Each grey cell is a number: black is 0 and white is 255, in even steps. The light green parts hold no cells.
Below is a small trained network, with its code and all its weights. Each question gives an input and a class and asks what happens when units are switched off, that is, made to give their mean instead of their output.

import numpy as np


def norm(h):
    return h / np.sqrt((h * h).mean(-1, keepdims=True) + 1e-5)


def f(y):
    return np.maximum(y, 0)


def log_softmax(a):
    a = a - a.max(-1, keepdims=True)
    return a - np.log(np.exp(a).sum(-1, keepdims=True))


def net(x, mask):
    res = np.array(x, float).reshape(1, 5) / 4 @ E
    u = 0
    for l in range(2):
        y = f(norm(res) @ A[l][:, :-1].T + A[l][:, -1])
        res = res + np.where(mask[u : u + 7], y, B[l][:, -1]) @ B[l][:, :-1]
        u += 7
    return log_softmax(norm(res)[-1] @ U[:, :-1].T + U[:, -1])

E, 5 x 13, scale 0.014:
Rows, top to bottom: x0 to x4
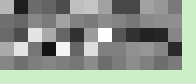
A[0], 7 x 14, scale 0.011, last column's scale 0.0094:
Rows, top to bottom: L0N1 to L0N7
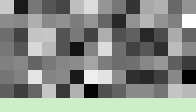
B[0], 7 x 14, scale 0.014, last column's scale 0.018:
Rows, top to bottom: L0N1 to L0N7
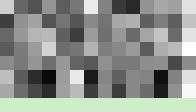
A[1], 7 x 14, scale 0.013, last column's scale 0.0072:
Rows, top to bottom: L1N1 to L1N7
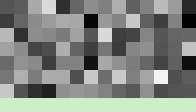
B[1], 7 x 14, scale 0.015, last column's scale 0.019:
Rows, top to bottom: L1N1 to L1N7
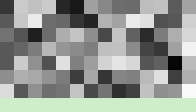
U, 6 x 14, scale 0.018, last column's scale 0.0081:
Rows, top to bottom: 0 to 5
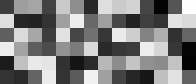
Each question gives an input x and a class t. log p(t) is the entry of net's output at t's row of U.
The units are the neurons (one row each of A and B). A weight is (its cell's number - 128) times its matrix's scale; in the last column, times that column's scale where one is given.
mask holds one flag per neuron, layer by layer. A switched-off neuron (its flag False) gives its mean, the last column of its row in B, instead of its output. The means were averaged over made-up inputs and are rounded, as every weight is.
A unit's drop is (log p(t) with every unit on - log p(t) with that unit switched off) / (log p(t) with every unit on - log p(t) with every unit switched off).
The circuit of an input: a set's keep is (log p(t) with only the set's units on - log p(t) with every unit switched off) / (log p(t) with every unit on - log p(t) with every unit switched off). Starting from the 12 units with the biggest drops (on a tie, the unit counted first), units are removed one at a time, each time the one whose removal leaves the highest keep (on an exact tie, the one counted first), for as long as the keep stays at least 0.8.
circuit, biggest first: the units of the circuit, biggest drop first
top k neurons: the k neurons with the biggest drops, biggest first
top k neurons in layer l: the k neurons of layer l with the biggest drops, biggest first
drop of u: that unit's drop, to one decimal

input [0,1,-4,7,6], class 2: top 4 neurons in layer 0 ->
[L0N7, L0N6, L0N1, L0N2]
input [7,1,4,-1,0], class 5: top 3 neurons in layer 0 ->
[L0N4, L0N3, L0N7]
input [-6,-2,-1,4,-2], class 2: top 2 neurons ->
[L0N7, L0N6]
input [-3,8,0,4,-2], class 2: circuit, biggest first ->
[L0N7]
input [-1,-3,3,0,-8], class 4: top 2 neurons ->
[L0N4, L0N1]
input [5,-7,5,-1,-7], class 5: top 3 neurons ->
[L0N4, L0N3, L0N7]
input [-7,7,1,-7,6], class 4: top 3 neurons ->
[L0N6, L0N3, L0N4]
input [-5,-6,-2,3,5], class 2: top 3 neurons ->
[L0N7, L0N6, L0N1]
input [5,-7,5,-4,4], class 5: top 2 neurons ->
[L0N4, L0N3]
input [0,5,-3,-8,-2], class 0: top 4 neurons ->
[L0N7, L0N1, L1N2, L1N5]
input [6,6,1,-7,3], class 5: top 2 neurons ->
[L0N6, L0N3]
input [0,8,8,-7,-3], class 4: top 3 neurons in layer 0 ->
[L0N4, L0N1, L0N3]
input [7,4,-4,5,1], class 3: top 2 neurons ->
[L0N7, L0N6]
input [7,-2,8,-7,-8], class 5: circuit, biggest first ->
[L0N3]
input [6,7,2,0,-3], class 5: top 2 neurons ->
[L0N7, L0N4]
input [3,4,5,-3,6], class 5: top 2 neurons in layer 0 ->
[L0N4, L0N3]
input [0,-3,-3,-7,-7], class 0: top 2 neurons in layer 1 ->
[L1N5, L1N2]
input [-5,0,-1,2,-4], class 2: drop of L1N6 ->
0.1
